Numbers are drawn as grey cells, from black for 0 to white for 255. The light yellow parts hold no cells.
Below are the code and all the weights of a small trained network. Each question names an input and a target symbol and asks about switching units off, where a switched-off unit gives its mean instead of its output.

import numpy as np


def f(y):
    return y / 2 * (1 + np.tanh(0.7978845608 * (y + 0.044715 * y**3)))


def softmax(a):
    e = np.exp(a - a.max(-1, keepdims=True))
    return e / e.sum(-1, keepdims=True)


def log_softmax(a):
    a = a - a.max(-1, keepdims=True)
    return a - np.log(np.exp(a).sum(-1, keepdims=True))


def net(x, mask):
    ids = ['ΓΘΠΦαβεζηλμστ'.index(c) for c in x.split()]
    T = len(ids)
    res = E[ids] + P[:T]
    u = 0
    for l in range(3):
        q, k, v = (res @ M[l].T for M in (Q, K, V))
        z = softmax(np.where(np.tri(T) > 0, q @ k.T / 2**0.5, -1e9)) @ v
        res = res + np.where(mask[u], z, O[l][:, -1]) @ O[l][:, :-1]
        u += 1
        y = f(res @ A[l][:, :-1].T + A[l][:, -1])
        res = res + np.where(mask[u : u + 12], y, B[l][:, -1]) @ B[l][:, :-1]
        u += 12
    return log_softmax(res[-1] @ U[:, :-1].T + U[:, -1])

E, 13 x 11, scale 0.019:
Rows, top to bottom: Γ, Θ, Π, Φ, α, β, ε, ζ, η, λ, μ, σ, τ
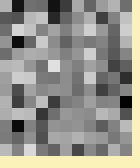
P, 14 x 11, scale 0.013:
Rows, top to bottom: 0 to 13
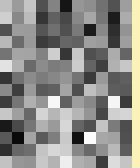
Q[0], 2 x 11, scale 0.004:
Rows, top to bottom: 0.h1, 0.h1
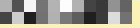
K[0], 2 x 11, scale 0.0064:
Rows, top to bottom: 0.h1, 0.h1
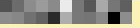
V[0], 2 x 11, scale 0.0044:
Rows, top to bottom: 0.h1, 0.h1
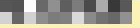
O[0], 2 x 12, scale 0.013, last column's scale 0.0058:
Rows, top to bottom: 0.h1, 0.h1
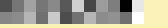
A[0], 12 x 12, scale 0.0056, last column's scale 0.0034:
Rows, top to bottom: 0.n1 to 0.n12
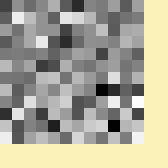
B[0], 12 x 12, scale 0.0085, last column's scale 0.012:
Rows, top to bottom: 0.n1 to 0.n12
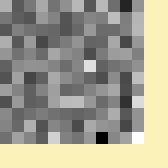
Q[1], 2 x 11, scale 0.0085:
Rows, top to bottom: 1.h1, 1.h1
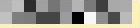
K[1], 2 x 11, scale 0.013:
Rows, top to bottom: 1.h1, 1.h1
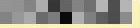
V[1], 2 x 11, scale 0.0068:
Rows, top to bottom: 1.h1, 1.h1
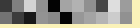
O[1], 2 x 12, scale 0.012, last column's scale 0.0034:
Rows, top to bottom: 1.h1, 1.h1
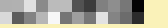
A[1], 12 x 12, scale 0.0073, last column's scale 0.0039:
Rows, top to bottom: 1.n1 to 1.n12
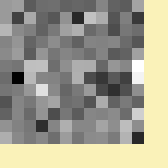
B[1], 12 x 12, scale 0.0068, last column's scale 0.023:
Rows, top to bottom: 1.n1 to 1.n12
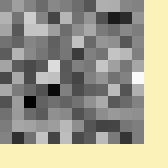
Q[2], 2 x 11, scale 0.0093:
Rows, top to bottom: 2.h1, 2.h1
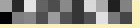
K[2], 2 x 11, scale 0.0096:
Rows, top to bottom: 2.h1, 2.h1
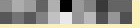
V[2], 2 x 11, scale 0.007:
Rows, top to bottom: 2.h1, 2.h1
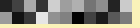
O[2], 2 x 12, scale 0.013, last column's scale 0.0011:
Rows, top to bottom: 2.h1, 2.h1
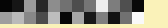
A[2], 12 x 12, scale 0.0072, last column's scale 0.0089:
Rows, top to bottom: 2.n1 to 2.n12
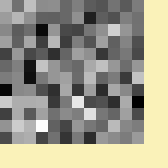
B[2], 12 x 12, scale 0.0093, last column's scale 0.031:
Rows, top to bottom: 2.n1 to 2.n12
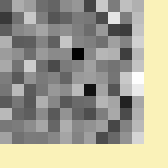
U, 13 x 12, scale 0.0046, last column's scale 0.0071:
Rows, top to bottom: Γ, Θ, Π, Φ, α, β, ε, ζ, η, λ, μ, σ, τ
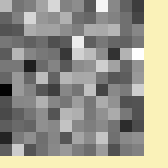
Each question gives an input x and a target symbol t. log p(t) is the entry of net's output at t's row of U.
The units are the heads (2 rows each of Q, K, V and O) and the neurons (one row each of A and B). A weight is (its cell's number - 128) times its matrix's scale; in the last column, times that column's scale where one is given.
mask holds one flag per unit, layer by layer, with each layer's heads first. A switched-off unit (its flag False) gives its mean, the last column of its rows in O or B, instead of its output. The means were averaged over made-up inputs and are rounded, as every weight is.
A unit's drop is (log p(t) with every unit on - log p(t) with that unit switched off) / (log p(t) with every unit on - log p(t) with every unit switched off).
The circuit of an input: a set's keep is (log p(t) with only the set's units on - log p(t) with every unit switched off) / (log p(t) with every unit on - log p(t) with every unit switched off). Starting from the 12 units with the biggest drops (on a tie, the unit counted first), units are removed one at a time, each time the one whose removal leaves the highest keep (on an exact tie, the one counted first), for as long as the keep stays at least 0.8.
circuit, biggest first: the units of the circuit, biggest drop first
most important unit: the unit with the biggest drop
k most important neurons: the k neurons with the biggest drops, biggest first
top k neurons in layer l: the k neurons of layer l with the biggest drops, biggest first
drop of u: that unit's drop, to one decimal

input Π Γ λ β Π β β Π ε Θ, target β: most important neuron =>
2.n5
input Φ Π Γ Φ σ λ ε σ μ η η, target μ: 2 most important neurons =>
0.n7, 0.n9
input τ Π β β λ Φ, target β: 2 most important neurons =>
0.n12, 2.n5
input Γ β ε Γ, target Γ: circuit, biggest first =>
0.n12, 1.h1, 0.n9, 0.n7
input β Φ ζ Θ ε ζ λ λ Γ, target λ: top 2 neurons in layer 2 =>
2.n8, 2.n10
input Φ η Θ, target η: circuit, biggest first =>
2.h1, 2.n9, 1.n8, 2.n2
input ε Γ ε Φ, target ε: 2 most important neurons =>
1.n8, 2.n11
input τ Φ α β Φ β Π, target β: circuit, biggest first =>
1.h1, 2.n5, 2.n10
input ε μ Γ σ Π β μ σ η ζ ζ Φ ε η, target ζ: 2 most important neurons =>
2.n2, 2.n8
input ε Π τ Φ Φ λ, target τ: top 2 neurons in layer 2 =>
2.n8, 2.n2
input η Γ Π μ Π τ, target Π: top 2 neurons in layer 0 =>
0.n12, 0.n2
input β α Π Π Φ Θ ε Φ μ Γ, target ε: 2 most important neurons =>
0.n12, 2.n11
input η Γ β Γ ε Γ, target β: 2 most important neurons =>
0.n12, 2.n5
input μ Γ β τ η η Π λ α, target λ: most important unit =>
2.h1
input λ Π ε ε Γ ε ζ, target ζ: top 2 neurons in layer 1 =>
1.n2, 1.n7
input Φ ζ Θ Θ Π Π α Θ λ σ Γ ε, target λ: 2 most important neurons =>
0.n9, 2.n8
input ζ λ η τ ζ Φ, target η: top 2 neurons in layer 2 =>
2.n9, 2.n2
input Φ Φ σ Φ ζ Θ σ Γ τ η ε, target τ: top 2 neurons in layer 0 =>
0.n9, 0.n12
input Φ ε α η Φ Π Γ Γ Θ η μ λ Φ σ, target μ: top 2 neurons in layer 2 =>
2.n4, 2.n3
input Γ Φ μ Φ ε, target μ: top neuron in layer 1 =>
1.n8
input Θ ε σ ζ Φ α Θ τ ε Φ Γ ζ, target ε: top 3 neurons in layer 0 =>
0.n9, 0.n1, 0.n2
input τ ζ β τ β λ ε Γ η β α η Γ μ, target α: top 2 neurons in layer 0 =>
0.n12, 0.n2
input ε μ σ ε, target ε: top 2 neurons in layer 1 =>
1.n8, 1.n2
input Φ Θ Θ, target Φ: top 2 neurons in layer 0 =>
0.n12, 0.n7
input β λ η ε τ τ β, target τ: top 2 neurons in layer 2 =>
2.n8, 2.n2
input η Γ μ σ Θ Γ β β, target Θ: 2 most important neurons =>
2.n2, 0.n4
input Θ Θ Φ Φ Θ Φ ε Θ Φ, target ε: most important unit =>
0.n12
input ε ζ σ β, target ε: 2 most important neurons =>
1.n8, 2.n11
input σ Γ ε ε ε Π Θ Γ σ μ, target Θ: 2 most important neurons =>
0.n12, 2.n2
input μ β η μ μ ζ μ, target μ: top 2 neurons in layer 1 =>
1.n7, 1.n8
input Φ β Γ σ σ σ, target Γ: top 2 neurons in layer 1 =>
1.n7, 1.n8
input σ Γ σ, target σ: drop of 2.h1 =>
1.3
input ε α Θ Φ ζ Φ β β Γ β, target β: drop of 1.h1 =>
1.0
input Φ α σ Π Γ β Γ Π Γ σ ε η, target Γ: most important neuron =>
1.n2
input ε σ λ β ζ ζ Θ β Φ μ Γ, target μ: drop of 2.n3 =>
0.2
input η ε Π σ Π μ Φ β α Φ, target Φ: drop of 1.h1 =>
0.3
